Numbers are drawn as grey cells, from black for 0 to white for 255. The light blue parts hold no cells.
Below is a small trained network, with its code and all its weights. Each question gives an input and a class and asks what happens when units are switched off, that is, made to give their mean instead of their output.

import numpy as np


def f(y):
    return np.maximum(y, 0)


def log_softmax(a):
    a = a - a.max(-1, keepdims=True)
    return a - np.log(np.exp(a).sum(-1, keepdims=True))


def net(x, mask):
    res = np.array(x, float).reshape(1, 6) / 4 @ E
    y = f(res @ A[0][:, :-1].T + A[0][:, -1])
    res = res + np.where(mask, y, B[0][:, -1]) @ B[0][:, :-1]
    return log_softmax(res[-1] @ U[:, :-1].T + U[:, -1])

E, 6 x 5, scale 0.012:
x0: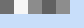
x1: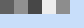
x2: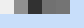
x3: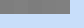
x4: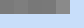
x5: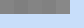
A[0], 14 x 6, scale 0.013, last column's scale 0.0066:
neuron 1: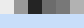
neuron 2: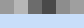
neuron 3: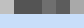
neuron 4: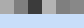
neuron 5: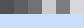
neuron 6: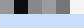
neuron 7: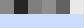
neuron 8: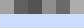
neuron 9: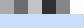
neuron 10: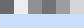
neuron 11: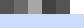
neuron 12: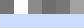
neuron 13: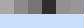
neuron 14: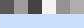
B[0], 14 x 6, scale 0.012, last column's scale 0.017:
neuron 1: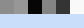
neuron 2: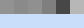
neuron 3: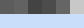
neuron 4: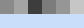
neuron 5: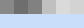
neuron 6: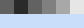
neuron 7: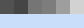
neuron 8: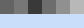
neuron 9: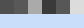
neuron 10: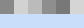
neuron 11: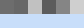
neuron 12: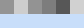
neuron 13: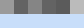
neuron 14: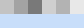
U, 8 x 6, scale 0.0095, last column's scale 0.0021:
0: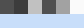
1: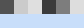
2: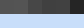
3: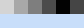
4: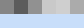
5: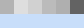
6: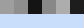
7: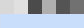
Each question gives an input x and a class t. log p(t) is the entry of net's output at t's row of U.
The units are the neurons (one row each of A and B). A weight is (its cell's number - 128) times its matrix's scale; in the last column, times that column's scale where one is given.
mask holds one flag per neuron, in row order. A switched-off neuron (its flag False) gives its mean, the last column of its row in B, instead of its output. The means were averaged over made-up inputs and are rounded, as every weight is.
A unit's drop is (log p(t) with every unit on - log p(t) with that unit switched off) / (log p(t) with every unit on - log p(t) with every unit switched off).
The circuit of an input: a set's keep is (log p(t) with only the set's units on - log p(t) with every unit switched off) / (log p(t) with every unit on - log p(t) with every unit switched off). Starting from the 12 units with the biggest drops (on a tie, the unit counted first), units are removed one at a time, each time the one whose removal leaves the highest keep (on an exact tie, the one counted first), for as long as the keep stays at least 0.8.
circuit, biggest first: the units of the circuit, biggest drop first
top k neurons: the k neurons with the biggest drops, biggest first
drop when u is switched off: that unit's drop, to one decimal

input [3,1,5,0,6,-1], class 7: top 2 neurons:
neuron 9; neuron 11
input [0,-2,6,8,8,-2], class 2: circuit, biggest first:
neuron 14
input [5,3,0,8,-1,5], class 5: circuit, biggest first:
neuron 1; neuron 10
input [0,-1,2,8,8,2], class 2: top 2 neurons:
neuron 14; neuron 12
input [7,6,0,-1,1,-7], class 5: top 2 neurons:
neuron 1; neuron 10
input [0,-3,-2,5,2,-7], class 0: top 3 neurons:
neuron 1; neuron 12; neuron 10
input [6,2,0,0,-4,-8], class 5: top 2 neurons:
neuron 1; neuron 10
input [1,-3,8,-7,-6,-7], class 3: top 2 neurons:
neuron 6; neuron 7
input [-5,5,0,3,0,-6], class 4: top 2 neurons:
neuron 1; neuron 5
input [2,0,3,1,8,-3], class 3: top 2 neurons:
neuron 14; neuron 5
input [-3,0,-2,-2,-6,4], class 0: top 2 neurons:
neuron 14; neuron 1
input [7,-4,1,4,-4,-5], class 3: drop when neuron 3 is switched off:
-0.1
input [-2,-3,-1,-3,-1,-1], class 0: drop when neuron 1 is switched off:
0.6
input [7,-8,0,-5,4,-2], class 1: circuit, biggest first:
neuron 10
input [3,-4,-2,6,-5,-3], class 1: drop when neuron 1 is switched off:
0.2
